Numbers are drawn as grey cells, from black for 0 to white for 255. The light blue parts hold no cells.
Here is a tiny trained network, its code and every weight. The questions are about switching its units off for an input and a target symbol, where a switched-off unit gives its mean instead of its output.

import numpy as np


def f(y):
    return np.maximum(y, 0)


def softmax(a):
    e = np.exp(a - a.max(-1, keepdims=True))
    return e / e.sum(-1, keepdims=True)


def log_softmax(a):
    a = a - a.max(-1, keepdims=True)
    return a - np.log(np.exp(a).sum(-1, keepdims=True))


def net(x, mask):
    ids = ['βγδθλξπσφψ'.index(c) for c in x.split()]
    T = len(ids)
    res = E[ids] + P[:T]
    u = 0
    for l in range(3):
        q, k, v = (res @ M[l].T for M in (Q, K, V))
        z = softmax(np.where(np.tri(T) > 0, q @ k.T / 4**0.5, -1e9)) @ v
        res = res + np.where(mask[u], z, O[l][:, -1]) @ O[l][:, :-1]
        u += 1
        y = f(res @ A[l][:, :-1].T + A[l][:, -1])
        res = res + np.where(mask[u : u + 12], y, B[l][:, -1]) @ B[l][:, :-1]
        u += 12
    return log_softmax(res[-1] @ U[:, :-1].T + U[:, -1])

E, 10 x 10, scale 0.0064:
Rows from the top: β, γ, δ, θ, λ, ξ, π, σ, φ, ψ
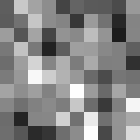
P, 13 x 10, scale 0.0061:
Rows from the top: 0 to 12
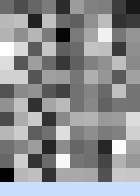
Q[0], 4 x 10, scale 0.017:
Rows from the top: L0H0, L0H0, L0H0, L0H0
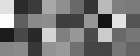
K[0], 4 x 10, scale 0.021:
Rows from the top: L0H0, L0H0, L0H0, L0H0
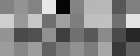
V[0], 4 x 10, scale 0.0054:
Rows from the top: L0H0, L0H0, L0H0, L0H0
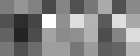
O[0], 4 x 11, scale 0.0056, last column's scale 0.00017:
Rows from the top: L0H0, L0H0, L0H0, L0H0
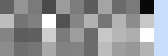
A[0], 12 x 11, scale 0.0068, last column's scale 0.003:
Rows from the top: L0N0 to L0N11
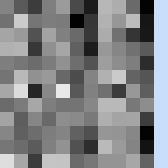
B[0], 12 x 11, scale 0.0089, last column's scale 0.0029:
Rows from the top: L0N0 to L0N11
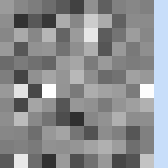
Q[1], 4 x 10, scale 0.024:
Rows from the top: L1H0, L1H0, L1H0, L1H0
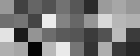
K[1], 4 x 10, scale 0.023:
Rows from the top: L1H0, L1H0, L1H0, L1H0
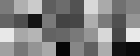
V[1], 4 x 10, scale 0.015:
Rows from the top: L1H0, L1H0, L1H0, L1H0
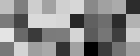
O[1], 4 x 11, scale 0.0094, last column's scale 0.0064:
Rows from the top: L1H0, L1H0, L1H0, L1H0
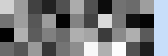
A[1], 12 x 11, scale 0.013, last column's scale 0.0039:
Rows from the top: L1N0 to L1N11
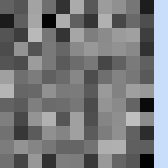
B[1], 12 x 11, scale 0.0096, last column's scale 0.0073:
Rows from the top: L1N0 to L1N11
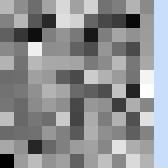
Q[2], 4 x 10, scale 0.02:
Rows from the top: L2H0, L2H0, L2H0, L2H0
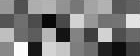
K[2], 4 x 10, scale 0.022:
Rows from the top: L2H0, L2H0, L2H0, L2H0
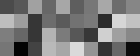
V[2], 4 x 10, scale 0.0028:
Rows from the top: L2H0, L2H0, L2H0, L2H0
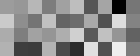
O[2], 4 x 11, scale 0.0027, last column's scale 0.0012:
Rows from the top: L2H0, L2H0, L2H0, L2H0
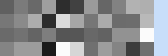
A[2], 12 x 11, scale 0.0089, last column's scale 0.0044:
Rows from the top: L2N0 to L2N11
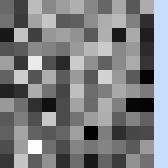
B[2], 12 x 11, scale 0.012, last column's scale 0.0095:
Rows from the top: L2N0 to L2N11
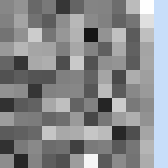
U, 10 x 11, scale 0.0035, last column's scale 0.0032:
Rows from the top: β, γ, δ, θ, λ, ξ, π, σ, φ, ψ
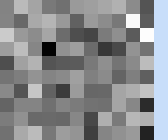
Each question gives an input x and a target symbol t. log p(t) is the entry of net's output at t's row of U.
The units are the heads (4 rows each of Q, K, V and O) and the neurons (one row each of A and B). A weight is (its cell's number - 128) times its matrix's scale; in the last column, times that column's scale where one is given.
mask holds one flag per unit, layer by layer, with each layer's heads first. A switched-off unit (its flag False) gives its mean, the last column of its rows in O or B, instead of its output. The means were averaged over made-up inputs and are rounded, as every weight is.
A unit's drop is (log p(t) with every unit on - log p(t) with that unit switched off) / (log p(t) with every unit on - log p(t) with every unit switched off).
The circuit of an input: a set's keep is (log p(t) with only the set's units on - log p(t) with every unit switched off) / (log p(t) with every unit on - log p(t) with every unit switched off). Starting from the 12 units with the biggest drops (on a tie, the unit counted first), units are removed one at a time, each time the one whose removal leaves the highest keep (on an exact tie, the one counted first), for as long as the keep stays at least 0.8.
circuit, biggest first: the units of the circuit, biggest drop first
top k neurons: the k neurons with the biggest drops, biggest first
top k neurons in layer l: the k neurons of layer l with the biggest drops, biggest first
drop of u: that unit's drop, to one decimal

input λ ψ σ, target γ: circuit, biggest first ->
[L1H0]
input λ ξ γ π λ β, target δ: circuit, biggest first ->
[L1H0 L1N6]
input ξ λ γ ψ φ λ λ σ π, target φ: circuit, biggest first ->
[L1H0 L1N2 L2N6]
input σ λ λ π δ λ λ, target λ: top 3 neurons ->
[L0N6 L1N11 L2N10]
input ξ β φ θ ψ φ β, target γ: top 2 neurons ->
[L0N11 L1N8]
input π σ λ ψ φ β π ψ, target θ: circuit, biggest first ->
[L1H0 L0N11]
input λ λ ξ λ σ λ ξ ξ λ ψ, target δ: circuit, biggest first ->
[L1H0 L1N6 L0H0]
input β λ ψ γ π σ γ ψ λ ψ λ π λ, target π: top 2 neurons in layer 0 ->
[L0N6 L0N7]
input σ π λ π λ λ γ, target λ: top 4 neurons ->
[L0N6 L1N11 L2N10 L1N5]
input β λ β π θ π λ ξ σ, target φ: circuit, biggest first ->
[L1H0 L1N2 L2N6 L0N6]
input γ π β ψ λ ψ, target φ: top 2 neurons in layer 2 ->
[L2N5 L2N8]
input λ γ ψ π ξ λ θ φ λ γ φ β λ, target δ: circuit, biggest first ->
[L1H0 L0H0 L1N6]
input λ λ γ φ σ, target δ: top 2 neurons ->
[L1N8 L1N6]
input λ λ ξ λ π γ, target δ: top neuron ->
[L0N6]
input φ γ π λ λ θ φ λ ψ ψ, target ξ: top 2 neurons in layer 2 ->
[L2N9 L2N11]
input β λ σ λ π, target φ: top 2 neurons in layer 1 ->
[L1N2 L1N8]
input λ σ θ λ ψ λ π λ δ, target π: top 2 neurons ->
[L2N4 L0N6]
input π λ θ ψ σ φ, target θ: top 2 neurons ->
[L0N11 L1N5]
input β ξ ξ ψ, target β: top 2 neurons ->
[L2N3 L1N10]
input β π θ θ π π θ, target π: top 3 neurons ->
[L2N4 L0N6 L1N4]
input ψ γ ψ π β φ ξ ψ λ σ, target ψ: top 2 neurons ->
[L2N2 L0N11]
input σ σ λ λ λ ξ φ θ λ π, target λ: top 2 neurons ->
[L1N3 L2N10]
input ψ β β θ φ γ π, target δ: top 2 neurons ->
[L0N6 L1N8]
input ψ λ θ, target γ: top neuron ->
[L1N8]
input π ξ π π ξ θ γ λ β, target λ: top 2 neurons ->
[L1N11 L2N10]
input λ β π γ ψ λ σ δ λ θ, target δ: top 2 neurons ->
[L0N6 L1N6]
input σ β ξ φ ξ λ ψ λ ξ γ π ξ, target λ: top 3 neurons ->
[L1N3 L2N10 L0N11]
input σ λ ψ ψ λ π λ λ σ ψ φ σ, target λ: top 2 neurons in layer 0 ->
[L0N11 L0N6]
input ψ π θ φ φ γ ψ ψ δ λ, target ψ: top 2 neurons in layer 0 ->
[L0N11 L0N6]
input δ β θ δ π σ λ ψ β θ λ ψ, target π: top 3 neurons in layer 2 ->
[L2N11 L2N2 L2N8]
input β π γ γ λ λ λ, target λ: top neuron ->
[L1N11]
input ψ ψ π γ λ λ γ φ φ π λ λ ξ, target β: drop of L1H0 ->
1.3
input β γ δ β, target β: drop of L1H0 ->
1.1
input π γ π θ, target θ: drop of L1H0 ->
0.7
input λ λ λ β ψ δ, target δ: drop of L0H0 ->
0.1
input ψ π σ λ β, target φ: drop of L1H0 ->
1.1
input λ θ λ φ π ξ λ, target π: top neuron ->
[L2N4]
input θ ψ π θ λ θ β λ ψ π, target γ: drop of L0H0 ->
0.4
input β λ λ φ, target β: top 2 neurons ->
[L2N3 L1N10]
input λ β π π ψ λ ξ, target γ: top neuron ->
[L0N11]
